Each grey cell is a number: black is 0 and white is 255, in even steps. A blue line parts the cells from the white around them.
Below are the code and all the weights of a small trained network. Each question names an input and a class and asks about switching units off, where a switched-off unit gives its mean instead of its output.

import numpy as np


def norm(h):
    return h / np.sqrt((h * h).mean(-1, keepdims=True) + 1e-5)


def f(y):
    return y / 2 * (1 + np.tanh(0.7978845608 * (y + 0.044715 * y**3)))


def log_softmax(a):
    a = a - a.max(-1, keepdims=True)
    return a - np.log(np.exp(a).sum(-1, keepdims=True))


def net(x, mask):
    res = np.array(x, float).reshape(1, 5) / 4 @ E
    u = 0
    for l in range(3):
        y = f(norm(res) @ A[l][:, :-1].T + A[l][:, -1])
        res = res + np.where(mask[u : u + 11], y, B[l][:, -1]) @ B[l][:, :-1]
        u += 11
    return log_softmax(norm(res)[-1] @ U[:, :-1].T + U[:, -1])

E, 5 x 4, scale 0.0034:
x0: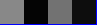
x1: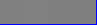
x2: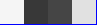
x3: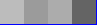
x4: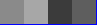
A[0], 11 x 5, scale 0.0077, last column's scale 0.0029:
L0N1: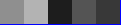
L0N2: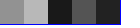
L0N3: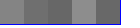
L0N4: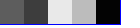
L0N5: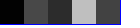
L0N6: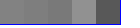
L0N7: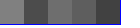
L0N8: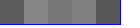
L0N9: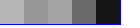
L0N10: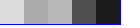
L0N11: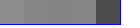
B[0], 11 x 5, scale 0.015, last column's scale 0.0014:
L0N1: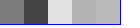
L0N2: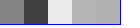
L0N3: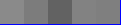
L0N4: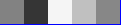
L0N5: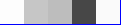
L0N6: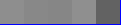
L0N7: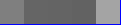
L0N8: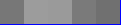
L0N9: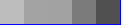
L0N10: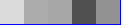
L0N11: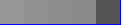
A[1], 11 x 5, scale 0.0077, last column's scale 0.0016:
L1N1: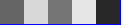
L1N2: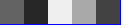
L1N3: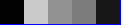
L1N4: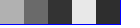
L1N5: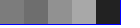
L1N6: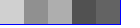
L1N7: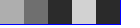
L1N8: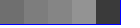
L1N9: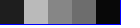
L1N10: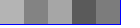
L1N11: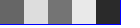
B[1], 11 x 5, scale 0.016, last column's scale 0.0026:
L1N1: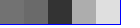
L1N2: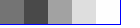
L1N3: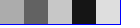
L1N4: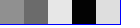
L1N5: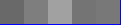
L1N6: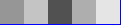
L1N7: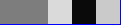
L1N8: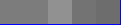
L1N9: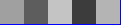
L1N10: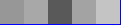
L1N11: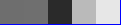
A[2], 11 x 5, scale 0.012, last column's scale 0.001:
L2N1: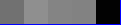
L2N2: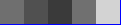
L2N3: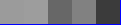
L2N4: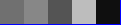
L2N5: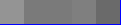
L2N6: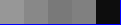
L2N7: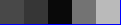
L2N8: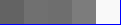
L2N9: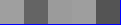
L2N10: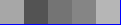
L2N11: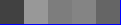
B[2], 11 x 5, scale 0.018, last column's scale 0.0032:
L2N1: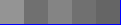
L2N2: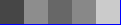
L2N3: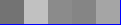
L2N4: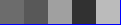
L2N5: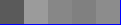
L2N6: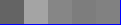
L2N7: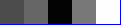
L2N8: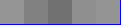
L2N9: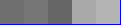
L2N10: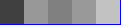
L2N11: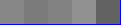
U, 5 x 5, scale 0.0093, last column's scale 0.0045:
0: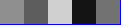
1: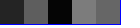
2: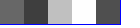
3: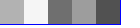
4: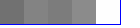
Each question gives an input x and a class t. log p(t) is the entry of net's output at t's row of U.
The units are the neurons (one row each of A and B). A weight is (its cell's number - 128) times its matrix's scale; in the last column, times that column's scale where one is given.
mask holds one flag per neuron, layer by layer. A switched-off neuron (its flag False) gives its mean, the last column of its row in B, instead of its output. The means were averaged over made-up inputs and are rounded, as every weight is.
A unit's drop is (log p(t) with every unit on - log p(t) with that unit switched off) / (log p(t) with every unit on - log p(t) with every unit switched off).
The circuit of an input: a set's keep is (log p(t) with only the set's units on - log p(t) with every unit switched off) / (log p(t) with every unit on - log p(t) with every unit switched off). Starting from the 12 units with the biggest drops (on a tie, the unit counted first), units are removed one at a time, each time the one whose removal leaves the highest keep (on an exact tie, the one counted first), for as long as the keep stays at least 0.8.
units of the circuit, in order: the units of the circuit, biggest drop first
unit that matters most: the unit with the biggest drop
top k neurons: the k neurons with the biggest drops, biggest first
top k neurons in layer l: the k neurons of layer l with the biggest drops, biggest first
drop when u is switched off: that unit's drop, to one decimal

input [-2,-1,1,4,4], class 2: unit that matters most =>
L0N2
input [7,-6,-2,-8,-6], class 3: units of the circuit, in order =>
L0N5, L1N6
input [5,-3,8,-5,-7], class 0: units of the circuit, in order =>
L1N4, L1N7
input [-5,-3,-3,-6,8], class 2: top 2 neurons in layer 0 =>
L0N2, L0N1
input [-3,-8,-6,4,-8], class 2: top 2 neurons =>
L0N4, L1N2
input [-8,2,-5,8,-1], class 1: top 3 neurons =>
L1N11, L1N1, L0N5
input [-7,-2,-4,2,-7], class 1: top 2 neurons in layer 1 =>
L1N11, L1N1
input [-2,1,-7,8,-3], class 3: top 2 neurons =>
L0N10, L0N9
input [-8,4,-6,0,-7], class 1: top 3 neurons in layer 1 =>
L1N11, L1N1, L1N4
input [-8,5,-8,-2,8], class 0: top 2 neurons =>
L1N9, L1N3
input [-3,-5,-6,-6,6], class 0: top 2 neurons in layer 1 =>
L1N3, L1N9
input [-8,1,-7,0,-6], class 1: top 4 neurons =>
L1N11, L1N1, L1N4, L1N7
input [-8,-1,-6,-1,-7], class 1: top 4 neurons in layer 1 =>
L1N11, L1N1, L1N4, L1N7
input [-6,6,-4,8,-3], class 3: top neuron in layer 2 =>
L2N7
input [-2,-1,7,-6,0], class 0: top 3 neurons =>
L1N4, L1N7, L0N10
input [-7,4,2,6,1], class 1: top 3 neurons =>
L0N5, L1N11, L1N1
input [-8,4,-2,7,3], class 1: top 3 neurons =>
L0N5, L1N11, L1N1
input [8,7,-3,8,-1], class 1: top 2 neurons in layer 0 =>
L0N5, L0N7
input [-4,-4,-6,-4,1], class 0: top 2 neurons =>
L1N3, L1N9
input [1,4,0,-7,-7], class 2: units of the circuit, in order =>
L1N2
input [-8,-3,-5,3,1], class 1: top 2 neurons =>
L1N11, L1N1
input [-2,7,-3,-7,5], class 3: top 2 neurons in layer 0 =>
L0N5, L0N4
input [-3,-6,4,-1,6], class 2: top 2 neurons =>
L0N2, L0N1
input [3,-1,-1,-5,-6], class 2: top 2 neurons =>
L0N4, L1N2
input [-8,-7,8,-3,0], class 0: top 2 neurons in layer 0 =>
L0N8, L0N3
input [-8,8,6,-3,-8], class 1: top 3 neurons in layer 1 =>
L1N11, L1N1, L1N3
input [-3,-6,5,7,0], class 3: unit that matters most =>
L0N10
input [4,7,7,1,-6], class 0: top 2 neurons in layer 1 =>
L1N4, L1N7
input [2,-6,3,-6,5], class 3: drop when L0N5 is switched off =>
1.0
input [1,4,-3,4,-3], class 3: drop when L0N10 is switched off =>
0.8
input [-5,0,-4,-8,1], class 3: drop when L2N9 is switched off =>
0.0
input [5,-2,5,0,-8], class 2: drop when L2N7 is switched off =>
0.1
